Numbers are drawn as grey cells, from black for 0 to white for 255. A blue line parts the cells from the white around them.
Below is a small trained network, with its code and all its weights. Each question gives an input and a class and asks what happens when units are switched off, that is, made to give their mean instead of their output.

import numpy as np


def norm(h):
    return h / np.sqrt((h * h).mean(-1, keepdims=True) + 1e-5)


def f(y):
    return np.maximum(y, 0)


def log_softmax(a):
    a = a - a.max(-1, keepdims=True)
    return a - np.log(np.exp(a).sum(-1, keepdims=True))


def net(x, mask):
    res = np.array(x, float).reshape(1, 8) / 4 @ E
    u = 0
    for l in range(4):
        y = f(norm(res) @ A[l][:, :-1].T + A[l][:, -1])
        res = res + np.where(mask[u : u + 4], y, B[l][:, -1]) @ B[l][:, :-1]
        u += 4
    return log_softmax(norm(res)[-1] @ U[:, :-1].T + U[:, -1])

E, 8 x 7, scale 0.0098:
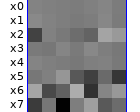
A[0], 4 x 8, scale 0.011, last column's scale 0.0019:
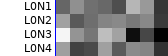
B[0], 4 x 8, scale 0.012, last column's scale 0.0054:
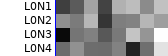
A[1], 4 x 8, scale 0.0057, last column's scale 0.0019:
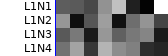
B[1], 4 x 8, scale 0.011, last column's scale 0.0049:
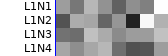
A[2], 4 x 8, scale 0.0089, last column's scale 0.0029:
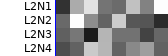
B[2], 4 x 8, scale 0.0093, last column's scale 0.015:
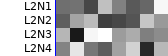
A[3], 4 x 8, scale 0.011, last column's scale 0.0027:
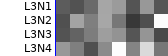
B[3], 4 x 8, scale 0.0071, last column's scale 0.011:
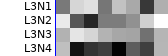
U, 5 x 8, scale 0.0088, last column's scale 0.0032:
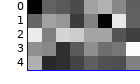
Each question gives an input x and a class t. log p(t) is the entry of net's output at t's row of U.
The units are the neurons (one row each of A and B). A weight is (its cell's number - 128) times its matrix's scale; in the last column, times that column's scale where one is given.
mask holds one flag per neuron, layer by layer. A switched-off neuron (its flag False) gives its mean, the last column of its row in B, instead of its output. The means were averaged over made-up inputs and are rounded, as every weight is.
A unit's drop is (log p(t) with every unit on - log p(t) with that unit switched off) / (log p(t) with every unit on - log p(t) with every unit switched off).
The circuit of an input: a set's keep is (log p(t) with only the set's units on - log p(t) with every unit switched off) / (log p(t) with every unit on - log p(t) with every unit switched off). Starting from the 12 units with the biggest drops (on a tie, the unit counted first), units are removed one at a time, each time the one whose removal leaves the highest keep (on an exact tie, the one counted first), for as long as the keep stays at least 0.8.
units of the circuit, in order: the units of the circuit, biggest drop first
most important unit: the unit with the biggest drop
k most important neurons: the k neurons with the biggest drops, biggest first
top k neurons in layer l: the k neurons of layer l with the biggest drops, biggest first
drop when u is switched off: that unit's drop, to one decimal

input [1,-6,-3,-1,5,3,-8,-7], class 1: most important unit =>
L2N2
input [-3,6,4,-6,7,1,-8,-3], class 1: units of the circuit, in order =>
(L2N2, L0N3)
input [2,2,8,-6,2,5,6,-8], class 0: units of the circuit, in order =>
(L0N1, L3N2)
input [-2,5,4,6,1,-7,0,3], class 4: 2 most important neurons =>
(L3N4, L0N3)
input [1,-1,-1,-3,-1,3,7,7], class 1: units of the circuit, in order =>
(L1N2, L2N1)
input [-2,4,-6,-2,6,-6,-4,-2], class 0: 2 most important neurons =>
(L0N3, L3N2)
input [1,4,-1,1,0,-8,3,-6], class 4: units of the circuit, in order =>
(L3N4, L1N1)
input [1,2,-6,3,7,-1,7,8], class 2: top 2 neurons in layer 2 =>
(L2N3, L2N2)
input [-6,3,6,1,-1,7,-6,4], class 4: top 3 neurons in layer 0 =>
(L0N3, L0N4, L0N2)
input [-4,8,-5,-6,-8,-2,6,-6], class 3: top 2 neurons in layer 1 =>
(L1N1, L1N3)
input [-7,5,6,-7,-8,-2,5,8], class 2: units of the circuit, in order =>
(L0N3, L2N3, L3N1)
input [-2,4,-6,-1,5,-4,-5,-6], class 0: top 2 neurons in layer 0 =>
(L0N3, L0N4)
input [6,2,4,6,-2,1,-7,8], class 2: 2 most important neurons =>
(L2N3, L1N2)
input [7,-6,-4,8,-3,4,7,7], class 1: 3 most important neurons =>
(L1N2, L0N2, L2N1)
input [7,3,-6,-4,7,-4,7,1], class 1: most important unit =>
L0N4
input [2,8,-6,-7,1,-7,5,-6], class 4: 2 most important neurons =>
(L3N4, L1N1)
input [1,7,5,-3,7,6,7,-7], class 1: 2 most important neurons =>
(L1N2, L0N3)
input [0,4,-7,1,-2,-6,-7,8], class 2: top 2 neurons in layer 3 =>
(L3N3, L3N1)
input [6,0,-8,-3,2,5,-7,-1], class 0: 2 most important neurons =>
(L0N3, L0N4)
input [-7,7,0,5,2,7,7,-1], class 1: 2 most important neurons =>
(L1N2, L3N4)
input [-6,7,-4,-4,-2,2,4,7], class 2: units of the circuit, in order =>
(L2N3)
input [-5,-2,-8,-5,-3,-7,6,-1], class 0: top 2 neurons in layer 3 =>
(L3N2, L3N1)
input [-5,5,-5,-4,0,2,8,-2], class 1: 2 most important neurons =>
(L1N2, L0N4)
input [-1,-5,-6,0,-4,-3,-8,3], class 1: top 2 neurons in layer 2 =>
(L2N2, L2N4)
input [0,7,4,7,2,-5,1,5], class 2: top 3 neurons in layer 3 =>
(L3N1, L3N3, L3N2)
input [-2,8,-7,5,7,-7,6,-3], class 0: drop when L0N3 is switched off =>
0.9
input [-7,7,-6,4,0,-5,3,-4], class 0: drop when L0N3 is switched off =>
0.8
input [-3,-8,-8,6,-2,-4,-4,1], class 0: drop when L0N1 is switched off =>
0.0
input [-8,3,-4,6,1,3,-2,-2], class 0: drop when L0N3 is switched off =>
1.1
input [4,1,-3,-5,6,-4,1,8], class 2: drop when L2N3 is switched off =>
0.1
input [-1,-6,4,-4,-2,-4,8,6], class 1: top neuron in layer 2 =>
(L2N1)
